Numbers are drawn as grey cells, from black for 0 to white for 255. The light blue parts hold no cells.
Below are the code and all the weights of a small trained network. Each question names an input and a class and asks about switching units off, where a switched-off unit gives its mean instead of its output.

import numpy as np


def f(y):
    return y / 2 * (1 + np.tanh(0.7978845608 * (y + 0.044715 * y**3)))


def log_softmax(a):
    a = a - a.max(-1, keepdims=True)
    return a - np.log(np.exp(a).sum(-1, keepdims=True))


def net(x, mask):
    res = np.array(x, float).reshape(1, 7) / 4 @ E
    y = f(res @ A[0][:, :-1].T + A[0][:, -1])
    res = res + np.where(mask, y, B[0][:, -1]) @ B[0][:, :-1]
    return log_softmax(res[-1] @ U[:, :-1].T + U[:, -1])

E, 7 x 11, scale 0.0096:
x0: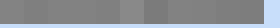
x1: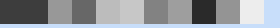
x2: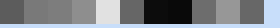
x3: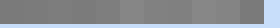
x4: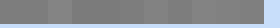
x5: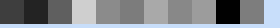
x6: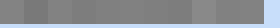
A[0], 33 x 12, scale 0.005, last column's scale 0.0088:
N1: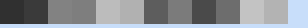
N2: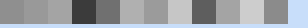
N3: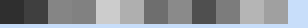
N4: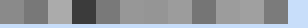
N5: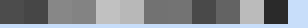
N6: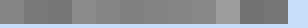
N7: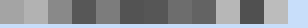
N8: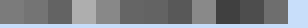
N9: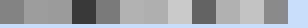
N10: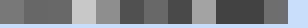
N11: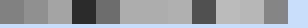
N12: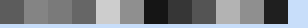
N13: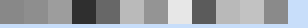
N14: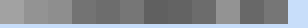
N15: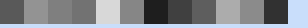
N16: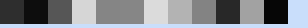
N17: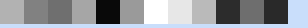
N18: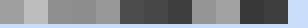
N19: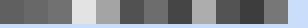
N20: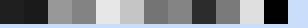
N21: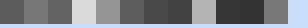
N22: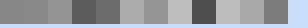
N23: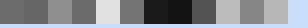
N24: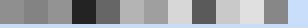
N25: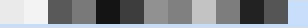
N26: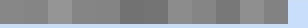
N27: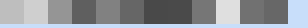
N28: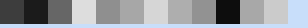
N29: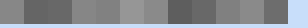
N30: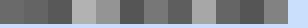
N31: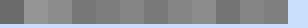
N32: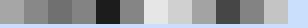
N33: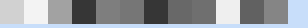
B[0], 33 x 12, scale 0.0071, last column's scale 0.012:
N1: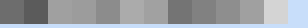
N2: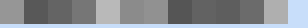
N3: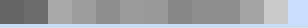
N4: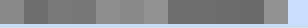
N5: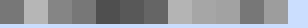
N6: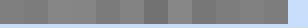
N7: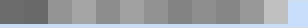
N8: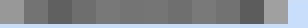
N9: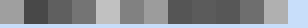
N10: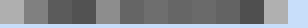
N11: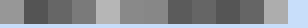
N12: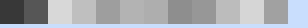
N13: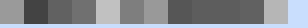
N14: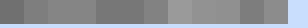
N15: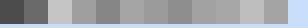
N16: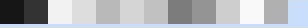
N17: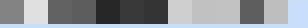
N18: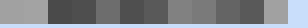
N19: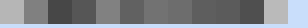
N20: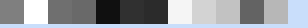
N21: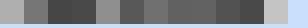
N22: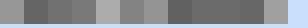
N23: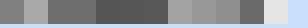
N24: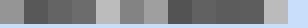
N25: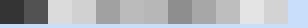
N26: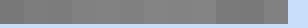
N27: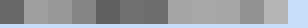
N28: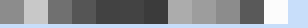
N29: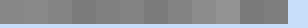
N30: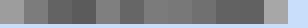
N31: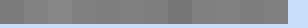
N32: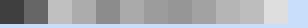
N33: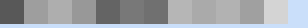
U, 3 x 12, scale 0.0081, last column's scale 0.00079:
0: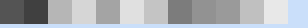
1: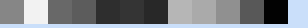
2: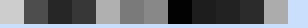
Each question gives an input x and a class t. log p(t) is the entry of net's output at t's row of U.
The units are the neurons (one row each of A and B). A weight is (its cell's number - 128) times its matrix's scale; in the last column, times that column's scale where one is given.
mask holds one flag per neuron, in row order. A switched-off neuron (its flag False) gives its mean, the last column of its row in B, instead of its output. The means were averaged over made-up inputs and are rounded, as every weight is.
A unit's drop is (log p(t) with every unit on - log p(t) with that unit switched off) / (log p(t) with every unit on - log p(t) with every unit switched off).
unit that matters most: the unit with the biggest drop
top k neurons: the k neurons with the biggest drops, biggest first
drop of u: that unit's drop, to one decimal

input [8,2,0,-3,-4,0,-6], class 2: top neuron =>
[N25]
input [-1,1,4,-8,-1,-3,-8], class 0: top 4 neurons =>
[N28 N20 N17 N12]
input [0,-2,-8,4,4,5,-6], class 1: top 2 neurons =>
[N17 N28]
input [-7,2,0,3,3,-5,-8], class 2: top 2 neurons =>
[N25 N32]
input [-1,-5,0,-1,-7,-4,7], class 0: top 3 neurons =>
[N25 N28 N17]
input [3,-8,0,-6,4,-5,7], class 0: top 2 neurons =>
[N25 N28]
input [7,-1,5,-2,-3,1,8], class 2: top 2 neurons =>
[N20 N28]
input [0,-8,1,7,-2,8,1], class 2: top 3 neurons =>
[N21 N20 N19]
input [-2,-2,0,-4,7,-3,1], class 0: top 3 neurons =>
[N28 N17 N20]
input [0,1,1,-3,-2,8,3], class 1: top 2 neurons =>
[N28 N25]
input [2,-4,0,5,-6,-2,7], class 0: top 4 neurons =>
[N28 N17 N25 N20]
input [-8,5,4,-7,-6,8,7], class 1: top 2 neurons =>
[N20 N28]
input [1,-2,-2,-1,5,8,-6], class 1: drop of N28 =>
0.6
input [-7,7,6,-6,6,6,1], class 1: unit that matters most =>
N20
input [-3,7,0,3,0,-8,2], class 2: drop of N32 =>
0.2
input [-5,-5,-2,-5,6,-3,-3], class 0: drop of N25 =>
0.1
